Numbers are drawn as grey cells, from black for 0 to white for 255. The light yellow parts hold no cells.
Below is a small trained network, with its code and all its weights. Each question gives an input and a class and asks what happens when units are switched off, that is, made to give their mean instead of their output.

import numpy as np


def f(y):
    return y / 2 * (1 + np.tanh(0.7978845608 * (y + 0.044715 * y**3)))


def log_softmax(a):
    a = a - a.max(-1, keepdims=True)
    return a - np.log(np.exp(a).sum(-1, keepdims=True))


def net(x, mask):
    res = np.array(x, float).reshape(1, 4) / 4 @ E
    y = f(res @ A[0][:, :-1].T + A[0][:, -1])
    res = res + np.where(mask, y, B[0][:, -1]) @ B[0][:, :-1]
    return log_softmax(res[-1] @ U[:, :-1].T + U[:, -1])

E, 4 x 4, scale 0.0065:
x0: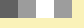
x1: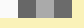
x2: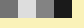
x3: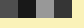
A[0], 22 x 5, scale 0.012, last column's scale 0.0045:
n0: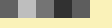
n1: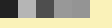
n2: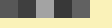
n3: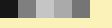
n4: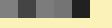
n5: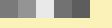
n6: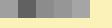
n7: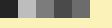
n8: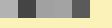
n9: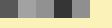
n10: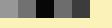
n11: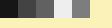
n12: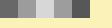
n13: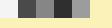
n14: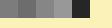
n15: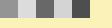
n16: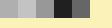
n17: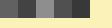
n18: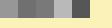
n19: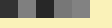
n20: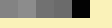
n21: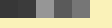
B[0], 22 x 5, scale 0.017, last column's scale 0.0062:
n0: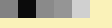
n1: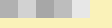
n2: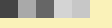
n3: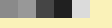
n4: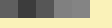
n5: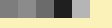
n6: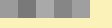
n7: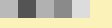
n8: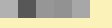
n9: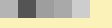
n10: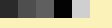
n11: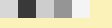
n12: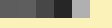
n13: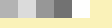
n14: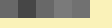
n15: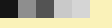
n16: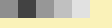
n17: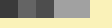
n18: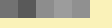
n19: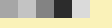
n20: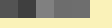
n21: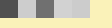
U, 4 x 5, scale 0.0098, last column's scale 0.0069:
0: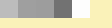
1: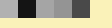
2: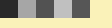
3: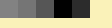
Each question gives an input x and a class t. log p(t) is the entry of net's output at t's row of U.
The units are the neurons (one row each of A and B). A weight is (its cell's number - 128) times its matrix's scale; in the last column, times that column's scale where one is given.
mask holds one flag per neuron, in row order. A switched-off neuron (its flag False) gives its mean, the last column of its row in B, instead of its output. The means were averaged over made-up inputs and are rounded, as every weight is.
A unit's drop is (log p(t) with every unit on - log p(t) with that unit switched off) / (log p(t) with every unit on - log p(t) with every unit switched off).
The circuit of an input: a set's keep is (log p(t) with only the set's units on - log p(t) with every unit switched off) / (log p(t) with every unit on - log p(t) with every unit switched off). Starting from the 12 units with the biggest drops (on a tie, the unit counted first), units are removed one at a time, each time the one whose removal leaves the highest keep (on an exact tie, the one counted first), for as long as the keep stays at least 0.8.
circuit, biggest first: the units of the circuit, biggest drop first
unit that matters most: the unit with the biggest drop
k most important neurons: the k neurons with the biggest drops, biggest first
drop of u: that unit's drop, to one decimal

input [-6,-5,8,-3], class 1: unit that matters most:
n0
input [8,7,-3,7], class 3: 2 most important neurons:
n5, n12
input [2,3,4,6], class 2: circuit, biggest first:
n2, n11
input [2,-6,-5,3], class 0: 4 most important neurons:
n11, n3, n0, n21
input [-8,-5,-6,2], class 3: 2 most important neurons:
n10, n19
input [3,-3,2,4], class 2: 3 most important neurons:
n21, n2, n13
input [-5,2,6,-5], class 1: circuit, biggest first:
n16, n0
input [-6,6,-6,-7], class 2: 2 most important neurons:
n15, n11
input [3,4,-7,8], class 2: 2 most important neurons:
n21, n2
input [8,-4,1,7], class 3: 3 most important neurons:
n3, n5, n12
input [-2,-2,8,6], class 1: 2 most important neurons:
n0, n7
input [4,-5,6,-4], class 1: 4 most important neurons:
n0, n7, n13, n9
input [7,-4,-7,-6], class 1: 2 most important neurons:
n11, n19
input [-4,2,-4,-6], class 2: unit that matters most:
n15
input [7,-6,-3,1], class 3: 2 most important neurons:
n3, n12
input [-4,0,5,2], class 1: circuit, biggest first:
n0, n16
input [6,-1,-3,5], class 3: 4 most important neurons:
n3, n5, n15, n12
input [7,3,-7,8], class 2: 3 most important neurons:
n21, n2, n17
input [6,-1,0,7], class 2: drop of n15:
0.0
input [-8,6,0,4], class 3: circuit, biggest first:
n10
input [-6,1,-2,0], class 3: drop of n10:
0.2
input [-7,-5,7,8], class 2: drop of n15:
-0.1
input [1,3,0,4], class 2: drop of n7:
0.2
